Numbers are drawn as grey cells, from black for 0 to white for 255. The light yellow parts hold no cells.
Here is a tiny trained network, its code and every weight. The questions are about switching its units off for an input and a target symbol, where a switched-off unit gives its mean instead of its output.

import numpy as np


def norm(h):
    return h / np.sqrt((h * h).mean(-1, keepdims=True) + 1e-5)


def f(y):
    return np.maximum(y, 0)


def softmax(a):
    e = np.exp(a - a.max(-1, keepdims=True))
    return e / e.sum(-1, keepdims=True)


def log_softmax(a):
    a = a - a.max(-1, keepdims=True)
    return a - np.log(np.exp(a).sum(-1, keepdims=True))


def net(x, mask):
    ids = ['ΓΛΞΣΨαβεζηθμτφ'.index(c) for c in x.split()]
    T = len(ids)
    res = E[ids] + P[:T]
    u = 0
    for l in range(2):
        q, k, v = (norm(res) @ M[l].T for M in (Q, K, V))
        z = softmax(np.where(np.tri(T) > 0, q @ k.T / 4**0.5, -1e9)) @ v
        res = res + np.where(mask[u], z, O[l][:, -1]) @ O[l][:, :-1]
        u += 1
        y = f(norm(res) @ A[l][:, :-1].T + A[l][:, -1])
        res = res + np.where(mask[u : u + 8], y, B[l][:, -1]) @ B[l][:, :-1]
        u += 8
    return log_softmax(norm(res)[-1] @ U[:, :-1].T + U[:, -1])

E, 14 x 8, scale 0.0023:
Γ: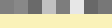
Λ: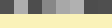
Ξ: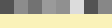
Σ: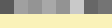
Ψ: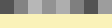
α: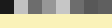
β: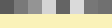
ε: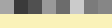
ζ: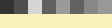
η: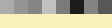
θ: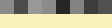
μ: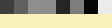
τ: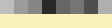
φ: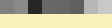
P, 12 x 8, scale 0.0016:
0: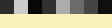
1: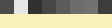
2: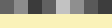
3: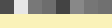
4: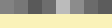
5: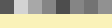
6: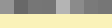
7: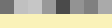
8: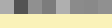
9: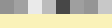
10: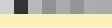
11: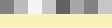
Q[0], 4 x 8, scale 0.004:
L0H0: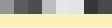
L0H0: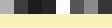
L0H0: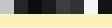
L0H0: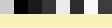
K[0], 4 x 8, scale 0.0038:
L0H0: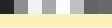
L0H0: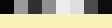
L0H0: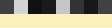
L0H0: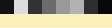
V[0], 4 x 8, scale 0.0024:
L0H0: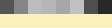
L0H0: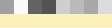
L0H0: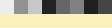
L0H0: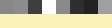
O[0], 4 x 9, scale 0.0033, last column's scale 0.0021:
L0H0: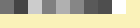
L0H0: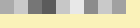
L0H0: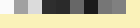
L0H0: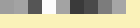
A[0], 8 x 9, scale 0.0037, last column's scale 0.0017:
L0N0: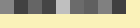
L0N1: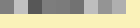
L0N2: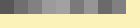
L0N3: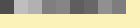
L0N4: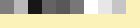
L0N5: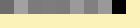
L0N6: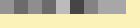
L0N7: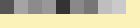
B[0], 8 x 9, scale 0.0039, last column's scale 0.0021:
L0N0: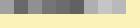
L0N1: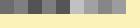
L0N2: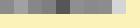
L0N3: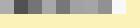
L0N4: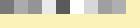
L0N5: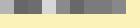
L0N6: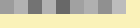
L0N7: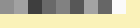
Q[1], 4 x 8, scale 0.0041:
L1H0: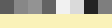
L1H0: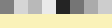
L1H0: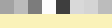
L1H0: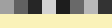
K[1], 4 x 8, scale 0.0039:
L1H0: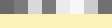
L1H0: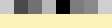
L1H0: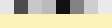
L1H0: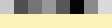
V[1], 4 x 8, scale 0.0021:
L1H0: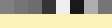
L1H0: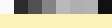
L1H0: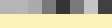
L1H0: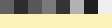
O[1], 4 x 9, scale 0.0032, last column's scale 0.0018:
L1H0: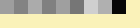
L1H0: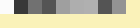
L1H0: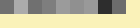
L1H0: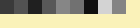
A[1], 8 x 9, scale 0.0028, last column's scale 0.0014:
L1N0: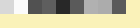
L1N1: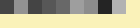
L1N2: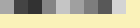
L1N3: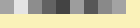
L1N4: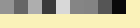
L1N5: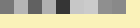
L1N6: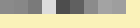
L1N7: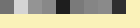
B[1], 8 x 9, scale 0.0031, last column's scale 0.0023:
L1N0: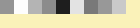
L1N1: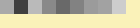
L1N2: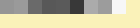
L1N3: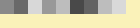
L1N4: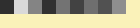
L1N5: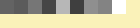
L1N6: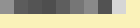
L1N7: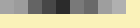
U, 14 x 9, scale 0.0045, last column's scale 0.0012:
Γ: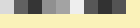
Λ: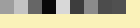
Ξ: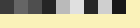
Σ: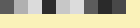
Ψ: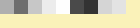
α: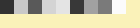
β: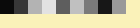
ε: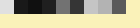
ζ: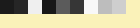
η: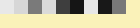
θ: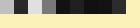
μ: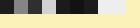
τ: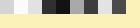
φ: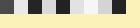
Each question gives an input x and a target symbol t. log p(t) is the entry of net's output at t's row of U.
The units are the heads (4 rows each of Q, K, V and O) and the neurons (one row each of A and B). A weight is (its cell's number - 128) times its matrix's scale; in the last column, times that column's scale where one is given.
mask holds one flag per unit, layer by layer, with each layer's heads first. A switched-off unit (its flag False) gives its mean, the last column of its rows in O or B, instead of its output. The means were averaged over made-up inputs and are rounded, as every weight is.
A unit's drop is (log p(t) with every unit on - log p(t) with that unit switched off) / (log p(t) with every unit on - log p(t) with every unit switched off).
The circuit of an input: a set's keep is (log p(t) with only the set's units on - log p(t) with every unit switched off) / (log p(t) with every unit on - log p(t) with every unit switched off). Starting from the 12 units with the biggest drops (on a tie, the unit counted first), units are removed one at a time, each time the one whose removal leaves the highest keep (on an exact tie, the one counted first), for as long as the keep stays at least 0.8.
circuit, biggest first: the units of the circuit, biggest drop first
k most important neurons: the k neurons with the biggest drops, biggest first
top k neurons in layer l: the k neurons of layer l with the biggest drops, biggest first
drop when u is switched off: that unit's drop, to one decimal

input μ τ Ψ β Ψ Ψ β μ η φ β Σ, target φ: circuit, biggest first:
L0H0
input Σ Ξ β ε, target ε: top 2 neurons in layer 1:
L1N2, L1N0
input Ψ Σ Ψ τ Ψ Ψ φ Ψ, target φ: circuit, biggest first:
L0H0, L0N4
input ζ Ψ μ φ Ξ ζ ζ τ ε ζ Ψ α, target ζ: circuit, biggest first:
L0H0, L1N5
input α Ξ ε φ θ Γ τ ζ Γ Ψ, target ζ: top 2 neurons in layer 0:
L0N7, L0N3
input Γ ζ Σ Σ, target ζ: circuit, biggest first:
L0H0, L1N5, L1N1
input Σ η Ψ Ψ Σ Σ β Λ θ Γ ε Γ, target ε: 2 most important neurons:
L0N7, L1N5
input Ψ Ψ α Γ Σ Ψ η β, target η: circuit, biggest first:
L0N7, L1H0
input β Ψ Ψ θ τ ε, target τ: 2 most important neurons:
L1N0, L0N3
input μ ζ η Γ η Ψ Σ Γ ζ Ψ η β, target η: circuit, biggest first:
L0N7, L0H0, L1H0
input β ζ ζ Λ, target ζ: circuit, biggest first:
L1N1, L0H0, L1N5
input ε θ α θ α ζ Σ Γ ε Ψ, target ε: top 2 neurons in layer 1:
L1N6, L1N5
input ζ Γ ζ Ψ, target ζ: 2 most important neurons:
L0N3, L0N7
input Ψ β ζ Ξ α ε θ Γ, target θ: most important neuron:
L0N3
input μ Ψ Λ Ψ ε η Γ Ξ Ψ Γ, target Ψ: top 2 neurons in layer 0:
L0N3, L0N4
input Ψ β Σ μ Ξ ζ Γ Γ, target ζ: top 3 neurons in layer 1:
L1N5, L1N1, L1N0
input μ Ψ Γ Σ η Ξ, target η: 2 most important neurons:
L0N7, L0N0
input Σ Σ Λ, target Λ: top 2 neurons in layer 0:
L0N4, L0N0
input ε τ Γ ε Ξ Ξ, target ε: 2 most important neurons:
L0N7, L1N1
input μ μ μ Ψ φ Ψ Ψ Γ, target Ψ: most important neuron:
L1N3
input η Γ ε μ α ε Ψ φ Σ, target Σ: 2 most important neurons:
L0N3, L1N4
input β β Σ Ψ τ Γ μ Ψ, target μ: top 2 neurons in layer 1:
L1N6, L1N1
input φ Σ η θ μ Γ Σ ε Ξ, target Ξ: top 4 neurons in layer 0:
L0N7, L0N3, L0N4, L0N6
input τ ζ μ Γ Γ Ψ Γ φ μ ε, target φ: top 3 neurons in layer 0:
L0N4, L0N7, L0N3
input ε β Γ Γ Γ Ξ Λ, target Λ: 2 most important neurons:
L1N2, L1N4
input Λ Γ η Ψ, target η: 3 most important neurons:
L0N3, L0N7, L1N6
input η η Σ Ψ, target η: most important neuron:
L0N3
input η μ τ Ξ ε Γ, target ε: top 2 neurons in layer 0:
L0N7, L0N0
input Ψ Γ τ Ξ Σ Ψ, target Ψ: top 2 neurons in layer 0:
L0N3, L0N7
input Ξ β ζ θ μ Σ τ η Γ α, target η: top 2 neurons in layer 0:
L0N3, L0N7
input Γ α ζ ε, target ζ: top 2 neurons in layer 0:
L0N3, L0N0
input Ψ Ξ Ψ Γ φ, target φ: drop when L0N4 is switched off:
0.3
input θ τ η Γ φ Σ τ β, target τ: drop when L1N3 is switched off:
0.2
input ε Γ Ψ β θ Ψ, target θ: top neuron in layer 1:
L1N6
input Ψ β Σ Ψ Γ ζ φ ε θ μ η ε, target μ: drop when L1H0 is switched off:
0.7
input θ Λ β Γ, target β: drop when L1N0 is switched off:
0.1
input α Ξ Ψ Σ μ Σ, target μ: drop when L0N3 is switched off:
0.0
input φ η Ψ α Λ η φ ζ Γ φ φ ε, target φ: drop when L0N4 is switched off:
0.2
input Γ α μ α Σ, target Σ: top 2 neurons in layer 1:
L1N4, L1N3
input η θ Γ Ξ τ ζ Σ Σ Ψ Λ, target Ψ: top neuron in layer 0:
L0N4
